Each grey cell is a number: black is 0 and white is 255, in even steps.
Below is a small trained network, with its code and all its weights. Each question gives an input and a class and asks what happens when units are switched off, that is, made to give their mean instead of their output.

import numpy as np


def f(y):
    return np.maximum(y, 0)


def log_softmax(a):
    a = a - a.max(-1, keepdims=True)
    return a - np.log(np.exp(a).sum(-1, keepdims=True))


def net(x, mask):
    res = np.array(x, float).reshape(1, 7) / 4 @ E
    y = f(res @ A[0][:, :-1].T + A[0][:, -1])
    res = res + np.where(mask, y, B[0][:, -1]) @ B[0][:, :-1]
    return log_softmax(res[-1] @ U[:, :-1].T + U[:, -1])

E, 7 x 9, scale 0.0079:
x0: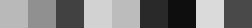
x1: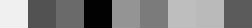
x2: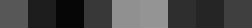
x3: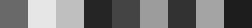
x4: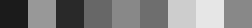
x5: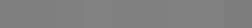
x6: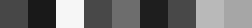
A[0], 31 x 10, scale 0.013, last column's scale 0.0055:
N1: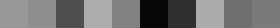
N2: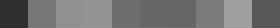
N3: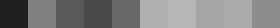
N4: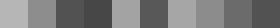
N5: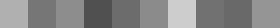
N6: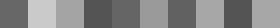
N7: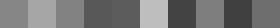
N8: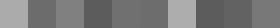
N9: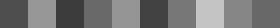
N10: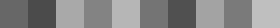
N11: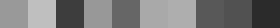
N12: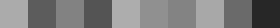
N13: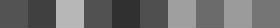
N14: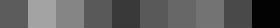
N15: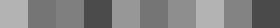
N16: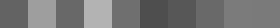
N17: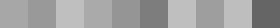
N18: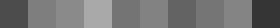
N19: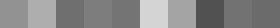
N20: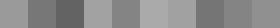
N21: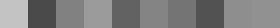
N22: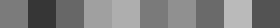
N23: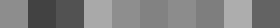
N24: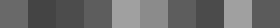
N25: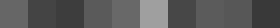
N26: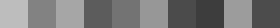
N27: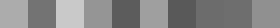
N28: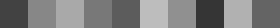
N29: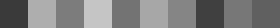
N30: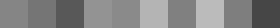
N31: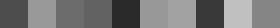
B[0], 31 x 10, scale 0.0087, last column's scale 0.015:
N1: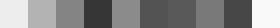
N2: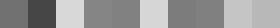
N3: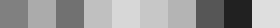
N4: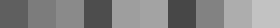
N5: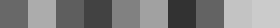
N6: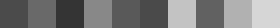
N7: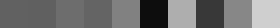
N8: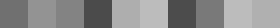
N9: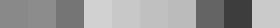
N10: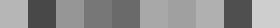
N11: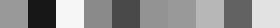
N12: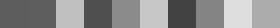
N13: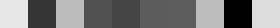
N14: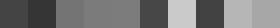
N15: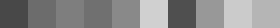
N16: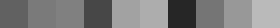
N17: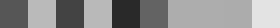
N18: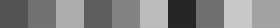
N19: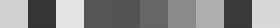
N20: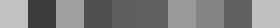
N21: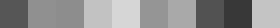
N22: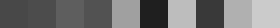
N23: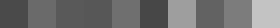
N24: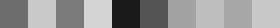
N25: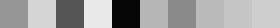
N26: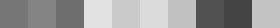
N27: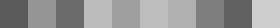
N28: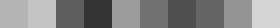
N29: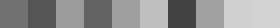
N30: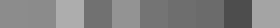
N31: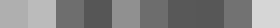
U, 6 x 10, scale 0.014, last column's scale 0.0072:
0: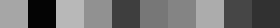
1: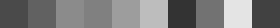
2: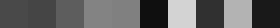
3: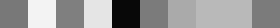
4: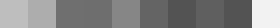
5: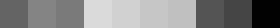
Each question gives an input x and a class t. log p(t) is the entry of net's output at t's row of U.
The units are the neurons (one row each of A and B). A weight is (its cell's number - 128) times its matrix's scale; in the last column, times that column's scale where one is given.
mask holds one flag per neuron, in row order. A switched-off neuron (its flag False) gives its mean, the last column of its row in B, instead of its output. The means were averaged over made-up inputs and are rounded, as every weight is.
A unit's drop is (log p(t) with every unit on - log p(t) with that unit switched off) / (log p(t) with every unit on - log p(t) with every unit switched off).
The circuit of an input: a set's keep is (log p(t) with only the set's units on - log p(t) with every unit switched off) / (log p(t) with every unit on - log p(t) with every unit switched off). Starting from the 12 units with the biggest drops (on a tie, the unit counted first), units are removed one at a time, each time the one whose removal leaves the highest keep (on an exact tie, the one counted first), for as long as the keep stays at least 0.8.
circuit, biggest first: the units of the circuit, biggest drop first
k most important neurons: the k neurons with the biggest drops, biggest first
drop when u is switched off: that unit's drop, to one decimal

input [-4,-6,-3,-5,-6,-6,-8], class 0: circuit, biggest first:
[N19]
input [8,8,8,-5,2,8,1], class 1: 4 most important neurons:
[N12; N4; N15; N17]
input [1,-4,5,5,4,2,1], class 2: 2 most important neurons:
[N14; N7]
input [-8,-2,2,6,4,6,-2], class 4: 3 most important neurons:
[N31; N28; N3]
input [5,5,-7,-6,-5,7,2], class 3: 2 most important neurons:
[N17; N7]
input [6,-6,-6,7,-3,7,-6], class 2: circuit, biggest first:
[N6; N7]
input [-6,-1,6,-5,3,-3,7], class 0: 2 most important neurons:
[N13; N17]
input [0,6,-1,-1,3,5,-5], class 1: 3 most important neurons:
[N13; N5; N4]
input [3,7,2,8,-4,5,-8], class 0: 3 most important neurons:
[N11; N19; N22]
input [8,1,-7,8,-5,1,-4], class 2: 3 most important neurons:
[N6; N7; N25]
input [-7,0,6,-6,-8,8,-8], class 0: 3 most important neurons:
[N19; N11; N20]
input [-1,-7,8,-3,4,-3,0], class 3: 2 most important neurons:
[N24; N25]
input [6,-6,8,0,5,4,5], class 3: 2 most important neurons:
[N25; N24]
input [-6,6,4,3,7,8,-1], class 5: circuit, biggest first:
[N3]
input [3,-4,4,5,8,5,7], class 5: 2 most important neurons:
[N9; N3]
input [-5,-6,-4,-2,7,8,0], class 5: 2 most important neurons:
[N3; N5]
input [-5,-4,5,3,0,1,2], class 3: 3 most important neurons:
[N25; N24; N1]
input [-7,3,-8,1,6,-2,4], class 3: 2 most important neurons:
[N17; N1]
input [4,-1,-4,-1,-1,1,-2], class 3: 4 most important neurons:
[N17; N13; N28; N31]
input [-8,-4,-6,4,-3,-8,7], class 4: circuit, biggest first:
[N28]
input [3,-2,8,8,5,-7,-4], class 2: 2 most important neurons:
[N7; N14]
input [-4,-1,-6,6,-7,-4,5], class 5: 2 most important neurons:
[N26; N27]
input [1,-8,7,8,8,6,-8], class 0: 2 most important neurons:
[N11; N19]
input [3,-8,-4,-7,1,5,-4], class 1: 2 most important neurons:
[N29; N16]
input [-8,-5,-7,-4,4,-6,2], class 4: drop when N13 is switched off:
0.6
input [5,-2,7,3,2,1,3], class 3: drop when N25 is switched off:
0.7
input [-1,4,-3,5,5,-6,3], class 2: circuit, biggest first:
[N6]
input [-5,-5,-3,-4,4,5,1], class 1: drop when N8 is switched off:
-0.1
